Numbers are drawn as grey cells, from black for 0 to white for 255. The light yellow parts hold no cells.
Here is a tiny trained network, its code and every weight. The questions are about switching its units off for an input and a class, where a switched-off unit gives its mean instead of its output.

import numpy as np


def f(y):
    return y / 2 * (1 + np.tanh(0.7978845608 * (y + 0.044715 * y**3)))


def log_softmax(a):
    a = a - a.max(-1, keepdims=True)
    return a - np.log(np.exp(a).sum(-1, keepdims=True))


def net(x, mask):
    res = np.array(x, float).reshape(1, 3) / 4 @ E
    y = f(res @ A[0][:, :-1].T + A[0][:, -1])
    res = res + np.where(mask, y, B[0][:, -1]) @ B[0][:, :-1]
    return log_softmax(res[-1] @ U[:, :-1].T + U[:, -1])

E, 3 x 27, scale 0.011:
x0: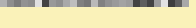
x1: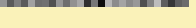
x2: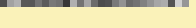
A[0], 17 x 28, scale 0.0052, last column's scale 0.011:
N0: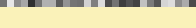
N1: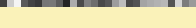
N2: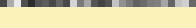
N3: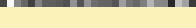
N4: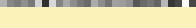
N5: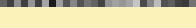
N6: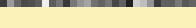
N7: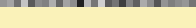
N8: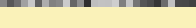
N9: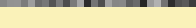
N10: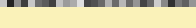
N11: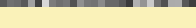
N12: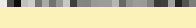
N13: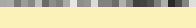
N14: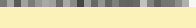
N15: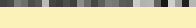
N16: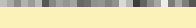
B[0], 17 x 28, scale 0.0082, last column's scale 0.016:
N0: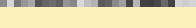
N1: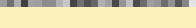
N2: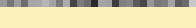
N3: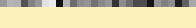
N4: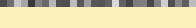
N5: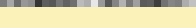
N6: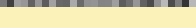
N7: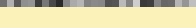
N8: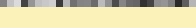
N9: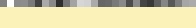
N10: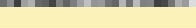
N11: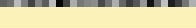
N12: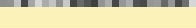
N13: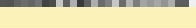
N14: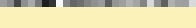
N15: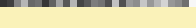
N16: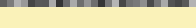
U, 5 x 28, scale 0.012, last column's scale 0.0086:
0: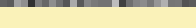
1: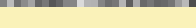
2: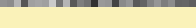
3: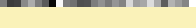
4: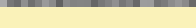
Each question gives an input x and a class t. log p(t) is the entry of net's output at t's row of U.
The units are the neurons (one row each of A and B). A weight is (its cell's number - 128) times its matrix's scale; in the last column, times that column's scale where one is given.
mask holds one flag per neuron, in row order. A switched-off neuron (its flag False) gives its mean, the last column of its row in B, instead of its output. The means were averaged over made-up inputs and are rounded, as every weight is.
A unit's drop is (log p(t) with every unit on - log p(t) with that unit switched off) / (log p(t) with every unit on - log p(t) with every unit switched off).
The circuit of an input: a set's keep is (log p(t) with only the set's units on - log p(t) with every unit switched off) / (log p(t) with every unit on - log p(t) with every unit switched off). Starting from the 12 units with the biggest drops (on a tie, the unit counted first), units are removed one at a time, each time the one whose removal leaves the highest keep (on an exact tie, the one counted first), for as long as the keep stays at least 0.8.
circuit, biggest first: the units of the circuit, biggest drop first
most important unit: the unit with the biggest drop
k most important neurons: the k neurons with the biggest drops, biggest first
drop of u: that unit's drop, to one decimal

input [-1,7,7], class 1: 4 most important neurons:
N5; N10; N9; N12
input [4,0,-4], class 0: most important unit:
N1
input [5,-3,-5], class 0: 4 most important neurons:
N4; N13; N1; N2
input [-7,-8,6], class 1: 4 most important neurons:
N0; N7; N13; N14
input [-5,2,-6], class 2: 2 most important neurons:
N12; N8
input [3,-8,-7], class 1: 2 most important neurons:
N0; N7
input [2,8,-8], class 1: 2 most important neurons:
N10; N5
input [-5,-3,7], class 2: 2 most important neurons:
N1; N2
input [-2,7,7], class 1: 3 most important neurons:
N5; N10; N9
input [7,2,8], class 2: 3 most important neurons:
N2; N1; N3
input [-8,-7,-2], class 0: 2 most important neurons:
N15; N11
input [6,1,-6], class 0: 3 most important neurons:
N13; N4; N1
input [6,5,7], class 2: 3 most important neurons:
N2; N1; N15
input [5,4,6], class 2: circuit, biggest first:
N2
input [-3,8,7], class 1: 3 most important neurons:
N5; N10; N9
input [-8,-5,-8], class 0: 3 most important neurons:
N15; N11; N1
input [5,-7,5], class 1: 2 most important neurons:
N0; N7
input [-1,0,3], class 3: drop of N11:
0.1
